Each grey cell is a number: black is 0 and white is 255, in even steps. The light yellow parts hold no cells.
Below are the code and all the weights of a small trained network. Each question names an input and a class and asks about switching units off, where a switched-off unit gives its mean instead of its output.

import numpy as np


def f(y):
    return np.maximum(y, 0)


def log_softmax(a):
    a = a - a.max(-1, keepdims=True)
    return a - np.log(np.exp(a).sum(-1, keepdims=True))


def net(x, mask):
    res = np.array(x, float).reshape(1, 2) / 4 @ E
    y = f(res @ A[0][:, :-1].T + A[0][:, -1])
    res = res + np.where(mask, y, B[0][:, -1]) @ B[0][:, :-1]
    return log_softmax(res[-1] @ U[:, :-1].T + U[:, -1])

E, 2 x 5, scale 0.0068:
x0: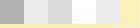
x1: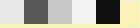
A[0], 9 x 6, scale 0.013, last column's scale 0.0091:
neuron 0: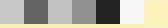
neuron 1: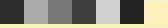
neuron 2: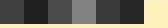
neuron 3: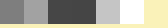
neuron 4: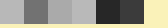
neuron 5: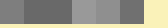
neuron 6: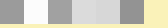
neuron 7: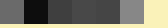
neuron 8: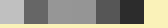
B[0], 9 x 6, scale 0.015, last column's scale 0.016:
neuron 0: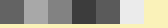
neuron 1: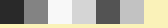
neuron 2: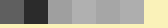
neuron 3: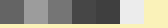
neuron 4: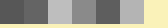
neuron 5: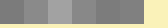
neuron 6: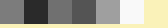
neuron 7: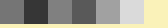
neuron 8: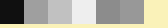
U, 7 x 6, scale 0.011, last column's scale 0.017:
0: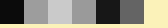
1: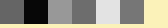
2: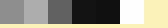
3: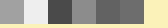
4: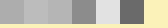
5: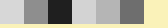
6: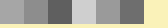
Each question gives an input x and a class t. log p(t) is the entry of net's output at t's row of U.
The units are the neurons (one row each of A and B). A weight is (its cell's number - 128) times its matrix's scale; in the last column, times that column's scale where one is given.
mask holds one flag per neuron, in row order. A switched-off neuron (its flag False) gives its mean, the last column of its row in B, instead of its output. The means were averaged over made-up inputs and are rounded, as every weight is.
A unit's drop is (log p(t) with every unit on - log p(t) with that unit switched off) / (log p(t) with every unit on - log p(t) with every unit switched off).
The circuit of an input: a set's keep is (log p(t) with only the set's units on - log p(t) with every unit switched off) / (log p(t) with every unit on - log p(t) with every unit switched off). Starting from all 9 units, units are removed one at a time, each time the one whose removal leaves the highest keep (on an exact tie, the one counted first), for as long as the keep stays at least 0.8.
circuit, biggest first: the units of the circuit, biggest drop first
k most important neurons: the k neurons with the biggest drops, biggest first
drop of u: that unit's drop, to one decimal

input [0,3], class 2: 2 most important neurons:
(neuron 1; neuron 2)
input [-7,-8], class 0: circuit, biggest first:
(neuron 1)
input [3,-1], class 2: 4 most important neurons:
(neuron 7; neuron 2; neuron 1; neuron 8)
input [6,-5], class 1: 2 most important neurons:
(neuron 6; neuron 0)
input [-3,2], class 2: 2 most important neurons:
(neuron 6; neuron 1)
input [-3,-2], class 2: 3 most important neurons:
(neuron 6; neuron 1; neuron 3)
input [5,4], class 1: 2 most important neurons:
(neuron 6; neuron 3)
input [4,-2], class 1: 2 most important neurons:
(neuron 0; neuron 6)
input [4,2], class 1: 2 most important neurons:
(neuron 3; neuron 6)
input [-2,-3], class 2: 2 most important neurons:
(neuron 8; neuron 4)
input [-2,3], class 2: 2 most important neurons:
(neuron 1; neuron 0)
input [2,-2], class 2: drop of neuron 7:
0.2
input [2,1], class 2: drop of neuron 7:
0.1
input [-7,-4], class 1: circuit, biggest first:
(neuron 7)
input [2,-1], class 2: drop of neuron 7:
0.2
